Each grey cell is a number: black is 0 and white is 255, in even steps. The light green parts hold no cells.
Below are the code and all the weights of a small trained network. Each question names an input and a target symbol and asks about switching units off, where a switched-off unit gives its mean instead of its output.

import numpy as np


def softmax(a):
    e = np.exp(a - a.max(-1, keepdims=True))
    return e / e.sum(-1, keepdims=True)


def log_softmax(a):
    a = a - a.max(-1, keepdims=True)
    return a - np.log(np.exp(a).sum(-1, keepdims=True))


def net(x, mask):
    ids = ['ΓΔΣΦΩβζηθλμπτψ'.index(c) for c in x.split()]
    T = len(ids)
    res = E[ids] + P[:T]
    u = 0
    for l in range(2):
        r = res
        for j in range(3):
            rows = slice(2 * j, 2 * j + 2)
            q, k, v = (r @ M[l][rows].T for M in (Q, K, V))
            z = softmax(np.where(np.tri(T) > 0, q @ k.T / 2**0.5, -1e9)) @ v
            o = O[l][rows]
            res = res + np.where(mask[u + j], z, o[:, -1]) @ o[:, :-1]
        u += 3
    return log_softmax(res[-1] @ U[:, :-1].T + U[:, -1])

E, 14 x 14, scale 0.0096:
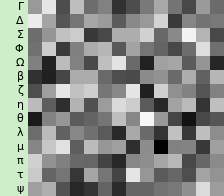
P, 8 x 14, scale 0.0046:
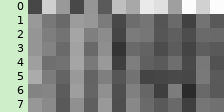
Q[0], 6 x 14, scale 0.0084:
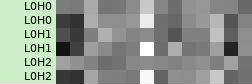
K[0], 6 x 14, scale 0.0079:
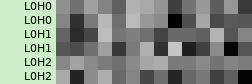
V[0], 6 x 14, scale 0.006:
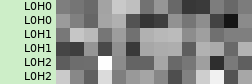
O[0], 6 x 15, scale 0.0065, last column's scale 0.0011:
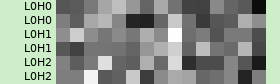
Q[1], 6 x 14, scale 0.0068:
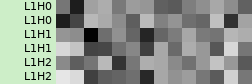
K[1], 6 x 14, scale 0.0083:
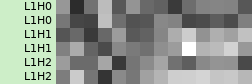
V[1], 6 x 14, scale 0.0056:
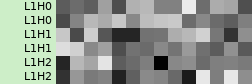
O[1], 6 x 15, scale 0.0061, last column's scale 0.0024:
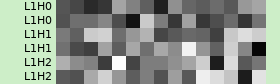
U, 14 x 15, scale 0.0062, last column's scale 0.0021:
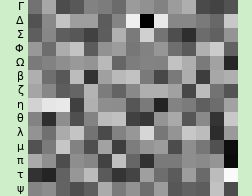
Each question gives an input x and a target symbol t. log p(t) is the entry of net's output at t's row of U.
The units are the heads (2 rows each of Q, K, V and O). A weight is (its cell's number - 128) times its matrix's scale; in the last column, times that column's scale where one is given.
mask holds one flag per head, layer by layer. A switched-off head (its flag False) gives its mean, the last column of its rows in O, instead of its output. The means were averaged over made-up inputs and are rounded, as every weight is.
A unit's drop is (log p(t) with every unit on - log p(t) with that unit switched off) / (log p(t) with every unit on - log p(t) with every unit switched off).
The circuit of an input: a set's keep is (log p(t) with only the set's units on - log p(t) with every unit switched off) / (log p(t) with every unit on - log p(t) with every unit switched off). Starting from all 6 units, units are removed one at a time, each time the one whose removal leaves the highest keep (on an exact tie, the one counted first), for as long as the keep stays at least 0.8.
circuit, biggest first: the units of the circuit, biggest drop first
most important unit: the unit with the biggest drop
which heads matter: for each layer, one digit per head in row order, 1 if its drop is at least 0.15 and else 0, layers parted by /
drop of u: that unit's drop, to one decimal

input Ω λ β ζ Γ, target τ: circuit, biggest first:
[L0H0, L1H0]
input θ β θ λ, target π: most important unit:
L0H2
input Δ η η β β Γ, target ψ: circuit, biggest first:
[L1H2, L0H2]
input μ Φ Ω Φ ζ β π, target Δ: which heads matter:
011 / 100
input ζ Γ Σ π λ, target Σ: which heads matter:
010 / 100
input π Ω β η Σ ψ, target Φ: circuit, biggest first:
[L1H1, L0H0]
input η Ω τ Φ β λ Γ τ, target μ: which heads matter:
001 / 001
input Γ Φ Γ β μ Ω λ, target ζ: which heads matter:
010 / 011
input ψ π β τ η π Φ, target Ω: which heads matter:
101 / 101
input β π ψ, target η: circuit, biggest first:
[L1H1, L0H1]
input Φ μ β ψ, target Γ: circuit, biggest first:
[L1H1, L0H0]
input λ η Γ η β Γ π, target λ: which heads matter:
000 / 001
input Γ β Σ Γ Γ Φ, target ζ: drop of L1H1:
0.4
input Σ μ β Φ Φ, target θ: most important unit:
L0H0
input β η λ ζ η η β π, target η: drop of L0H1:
0.3
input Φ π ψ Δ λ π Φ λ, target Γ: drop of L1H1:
0.8
